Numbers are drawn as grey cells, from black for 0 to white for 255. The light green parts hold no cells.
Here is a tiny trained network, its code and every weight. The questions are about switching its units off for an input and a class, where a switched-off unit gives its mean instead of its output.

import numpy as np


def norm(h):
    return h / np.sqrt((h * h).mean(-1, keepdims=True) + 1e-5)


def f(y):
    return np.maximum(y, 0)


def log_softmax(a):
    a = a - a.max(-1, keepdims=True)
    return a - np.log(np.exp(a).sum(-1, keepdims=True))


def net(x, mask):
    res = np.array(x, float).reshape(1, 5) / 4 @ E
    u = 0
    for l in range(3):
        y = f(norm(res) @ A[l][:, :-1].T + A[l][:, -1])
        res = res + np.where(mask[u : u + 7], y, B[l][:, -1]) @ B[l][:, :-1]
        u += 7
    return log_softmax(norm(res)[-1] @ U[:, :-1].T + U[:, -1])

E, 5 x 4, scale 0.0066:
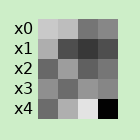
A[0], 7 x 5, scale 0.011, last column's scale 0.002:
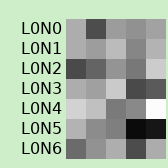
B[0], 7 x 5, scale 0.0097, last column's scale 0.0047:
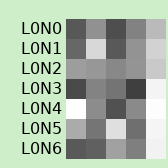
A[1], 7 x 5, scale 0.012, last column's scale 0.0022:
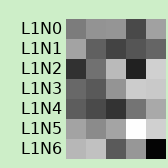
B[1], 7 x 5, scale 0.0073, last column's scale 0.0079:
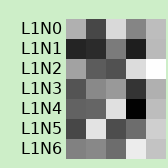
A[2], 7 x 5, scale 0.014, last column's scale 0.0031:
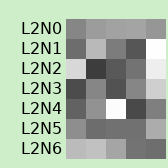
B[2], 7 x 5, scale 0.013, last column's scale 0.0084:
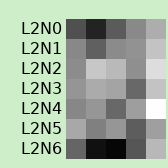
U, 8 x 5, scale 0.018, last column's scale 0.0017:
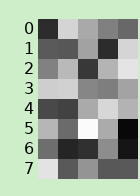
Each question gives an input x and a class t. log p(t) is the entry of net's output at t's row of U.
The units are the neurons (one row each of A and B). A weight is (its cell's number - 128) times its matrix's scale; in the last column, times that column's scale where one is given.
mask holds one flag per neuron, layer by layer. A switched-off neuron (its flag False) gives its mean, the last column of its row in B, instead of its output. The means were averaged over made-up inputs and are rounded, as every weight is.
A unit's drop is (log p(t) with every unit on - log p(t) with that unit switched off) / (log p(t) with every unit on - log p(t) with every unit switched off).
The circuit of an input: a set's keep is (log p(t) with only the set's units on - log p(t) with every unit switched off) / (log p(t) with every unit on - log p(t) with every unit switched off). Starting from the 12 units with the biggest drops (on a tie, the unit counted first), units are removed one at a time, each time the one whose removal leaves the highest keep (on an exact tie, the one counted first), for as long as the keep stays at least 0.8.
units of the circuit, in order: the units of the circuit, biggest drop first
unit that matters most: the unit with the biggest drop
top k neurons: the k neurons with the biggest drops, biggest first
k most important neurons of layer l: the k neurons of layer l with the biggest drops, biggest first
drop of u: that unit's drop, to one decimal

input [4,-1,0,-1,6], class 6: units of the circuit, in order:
[L2N6]
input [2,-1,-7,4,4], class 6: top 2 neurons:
[L0N1; L2N6]
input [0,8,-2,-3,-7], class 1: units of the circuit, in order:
[L1N4; L1N1; L1N2]
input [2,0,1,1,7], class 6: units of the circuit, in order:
[L2N6; L1N2]
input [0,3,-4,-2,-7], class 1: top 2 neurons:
[L1N4; L1N2]
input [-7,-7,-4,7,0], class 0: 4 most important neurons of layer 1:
[L1N5; L1N3; L1N0; L1N6]
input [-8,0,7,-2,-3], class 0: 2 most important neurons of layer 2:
[L2N6; L2N4]
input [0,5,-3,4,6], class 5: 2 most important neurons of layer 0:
[L0N6; L0N4]
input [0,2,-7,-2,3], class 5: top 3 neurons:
[L1N2; L1N5; L0N3]
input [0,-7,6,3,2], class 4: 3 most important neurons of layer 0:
[L0N4; L0N6; L0N5]
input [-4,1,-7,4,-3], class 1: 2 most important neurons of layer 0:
[L0N5; L0N0]
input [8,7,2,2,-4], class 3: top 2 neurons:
[L2N2; L1N1]
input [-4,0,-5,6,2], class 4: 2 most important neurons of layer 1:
[L1N1; L1N4]
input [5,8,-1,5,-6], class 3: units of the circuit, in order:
[L2N2]
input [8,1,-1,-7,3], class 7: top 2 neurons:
[L0N4; L2N6]
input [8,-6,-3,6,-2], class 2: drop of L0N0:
0.0
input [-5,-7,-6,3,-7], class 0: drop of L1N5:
0.1
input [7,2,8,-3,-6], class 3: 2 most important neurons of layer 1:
[L1N1; L1N2]
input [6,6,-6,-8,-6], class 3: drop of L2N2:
0.2
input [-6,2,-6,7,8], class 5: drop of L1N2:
0.2
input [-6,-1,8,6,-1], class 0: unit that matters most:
L0N2
